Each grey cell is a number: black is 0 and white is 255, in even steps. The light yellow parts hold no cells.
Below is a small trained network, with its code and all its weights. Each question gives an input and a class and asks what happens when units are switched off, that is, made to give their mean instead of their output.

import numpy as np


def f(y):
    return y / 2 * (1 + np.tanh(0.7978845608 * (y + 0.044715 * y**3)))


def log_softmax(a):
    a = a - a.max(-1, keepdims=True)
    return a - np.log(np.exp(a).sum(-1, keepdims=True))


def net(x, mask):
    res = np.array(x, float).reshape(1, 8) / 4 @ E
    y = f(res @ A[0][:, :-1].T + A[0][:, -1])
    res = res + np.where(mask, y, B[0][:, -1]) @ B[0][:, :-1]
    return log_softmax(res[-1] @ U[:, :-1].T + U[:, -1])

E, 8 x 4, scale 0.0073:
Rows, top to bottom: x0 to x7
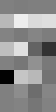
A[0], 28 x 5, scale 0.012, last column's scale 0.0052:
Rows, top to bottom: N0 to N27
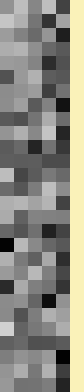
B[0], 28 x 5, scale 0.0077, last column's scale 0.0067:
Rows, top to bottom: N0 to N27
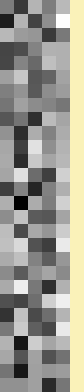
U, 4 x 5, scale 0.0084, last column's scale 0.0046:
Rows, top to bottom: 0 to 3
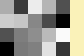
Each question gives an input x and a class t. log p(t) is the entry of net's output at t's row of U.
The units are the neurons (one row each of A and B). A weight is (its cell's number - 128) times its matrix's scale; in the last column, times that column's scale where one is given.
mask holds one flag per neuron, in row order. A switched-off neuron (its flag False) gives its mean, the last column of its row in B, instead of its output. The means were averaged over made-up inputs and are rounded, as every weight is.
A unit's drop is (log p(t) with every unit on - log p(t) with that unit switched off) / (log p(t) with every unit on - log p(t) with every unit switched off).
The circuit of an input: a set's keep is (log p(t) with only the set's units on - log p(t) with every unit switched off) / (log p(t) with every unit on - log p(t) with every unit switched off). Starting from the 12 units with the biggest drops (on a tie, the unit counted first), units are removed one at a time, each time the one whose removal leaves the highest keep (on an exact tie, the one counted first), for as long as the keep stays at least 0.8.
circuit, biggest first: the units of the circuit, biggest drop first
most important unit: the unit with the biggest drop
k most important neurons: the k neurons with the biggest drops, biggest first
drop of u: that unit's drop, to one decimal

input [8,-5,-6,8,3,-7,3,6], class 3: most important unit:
N21
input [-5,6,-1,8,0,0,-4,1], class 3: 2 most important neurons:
N1, N3
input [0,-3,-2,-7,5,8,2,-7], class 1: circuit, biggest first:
N17, N20
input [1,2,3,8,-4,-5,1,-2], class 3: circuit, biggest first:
N1, N3
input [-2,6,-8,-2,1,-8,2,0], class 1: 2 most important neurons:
N23, N18
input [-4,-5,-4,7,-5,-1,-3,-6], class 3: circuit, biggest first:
N1, N21
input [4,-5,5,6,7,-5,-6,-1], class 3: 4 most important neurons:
N21, N1, N4, N17
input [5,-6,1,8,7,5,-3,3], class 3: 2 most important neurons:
N21, N1
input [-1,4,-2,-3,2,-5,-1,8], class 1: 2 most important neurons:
N21, N23
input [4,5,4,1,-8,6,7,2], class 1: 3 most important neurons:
N17, N20, N21
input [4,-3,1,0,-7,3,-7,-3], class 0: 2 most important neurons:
N1, N23
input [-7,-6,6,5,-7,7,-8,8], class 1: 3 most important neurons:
N17, N20, N5
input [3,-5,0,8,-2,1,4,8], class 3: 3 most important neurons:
N1, N21, N4
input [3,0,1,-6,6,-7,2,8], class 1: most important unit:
N12
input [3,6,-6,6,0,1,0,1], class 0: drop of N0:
0.2
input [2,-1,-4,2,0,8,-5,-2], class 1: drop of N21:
0.0
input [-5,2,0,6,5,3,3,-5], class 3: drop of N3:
0.1
